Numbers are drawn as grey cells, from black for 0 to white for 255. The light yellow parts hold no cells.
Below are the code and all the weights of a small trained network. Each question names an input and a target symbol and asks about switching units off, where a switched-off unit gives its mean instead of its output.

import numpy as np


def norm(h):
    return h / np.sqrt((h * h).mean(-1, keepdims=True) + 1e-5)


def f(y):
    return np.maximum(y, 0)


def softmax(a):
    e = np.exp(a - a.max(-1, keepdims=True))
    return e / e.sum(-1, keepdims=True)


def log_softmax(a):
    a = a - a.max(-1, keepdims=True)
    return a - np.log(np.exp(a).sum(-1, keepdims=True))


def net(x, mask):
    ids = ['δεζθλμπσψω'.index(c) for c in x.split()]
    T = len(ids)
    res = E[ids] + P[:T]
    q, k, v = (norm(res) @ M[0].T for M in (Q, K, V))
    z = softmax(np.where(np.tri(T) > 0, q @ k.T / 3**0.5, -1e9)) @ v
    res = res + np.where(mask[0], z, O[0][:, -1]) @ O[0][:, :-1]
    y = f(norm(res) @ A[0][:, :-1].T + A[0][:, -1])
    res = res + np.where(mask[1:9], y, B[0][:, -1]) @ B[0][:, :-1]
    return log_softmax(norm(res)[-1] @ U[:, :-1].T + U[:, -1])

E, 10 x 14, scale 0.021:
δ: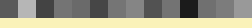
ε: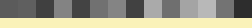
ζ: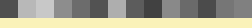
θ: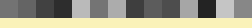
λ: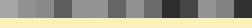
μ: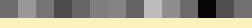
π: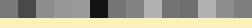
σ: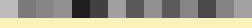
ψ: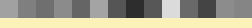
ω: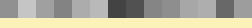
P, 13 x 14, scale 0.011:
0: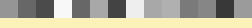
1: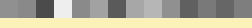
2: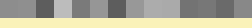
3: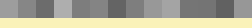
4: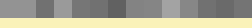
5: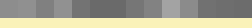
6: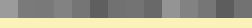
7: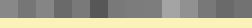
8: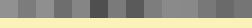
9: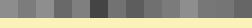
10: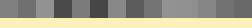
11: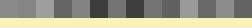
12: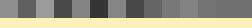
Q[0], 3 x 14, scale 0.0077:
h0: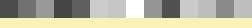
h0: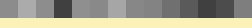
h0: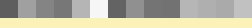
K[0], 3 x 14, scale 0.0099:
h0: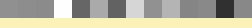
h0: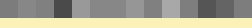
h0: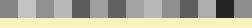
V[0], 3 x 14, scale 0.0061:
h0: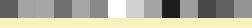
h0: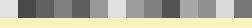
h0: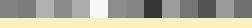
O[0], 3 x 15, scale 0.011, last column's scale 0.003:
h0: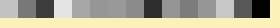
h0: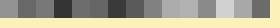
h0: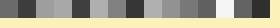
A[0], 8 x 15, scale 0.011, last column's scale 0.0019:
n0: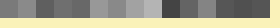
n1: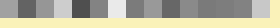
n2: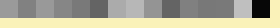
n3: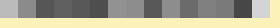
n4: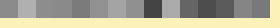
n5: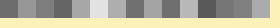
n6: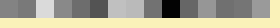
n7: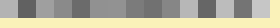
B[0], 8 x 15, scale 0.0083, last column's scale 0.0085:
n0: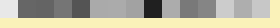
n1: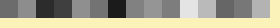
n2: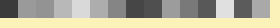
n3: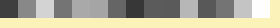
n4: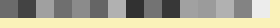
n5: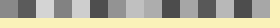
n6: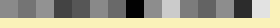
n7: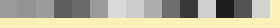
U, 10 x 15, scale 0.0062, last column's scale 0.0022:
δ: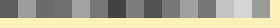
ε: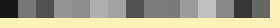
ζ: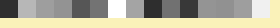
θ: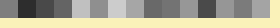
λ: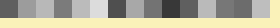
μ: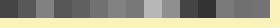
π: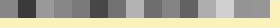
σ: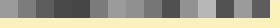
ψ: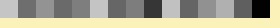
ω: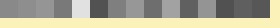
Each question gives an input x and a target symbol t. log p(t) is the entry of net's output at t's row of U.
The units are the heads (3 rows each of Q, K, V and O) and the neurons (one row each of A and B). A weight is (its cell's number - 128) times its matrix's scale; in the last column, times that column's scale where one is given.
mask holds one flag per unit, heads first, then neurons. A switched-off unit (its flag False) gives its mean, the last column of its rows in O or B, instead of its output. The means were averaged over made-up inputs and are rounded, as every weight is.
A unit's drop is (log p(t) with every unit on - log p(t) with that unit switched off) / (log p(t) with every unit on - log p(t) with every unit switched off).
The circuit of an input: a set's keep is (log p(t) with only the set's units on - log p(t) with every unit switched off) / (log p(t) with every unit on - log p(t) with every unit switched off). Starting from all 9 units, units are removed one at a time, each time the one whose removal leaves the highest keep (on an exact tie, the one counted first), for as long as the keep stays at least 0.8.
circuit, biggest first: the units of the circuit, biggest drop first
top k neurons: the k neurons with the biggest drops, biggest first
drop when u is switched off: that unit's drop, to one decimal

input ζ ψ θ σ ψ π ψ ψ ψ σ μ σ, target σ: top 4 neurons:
n7, n1, n6, n4
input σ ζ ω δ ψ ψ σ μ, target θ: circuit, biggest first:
h0, n0, n5
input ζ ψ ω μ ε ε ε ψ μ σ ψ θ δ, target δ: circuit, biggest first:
h0, n3
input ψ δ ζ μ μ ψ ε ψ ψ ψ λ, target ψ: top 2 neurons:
n0, n6
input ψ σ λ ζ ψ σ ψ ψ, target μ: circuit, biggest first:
h0, n3
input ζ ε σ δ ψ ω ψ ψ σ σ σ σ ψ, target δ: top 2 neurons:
n7, n6
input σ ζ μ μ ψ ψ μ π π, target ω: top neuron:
n4
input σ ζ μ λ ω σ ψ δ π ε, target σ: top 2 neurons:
n0, n2
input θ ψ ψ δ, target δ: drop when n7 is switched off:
0.1
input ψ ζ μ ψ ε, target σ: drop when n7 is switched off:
0.0
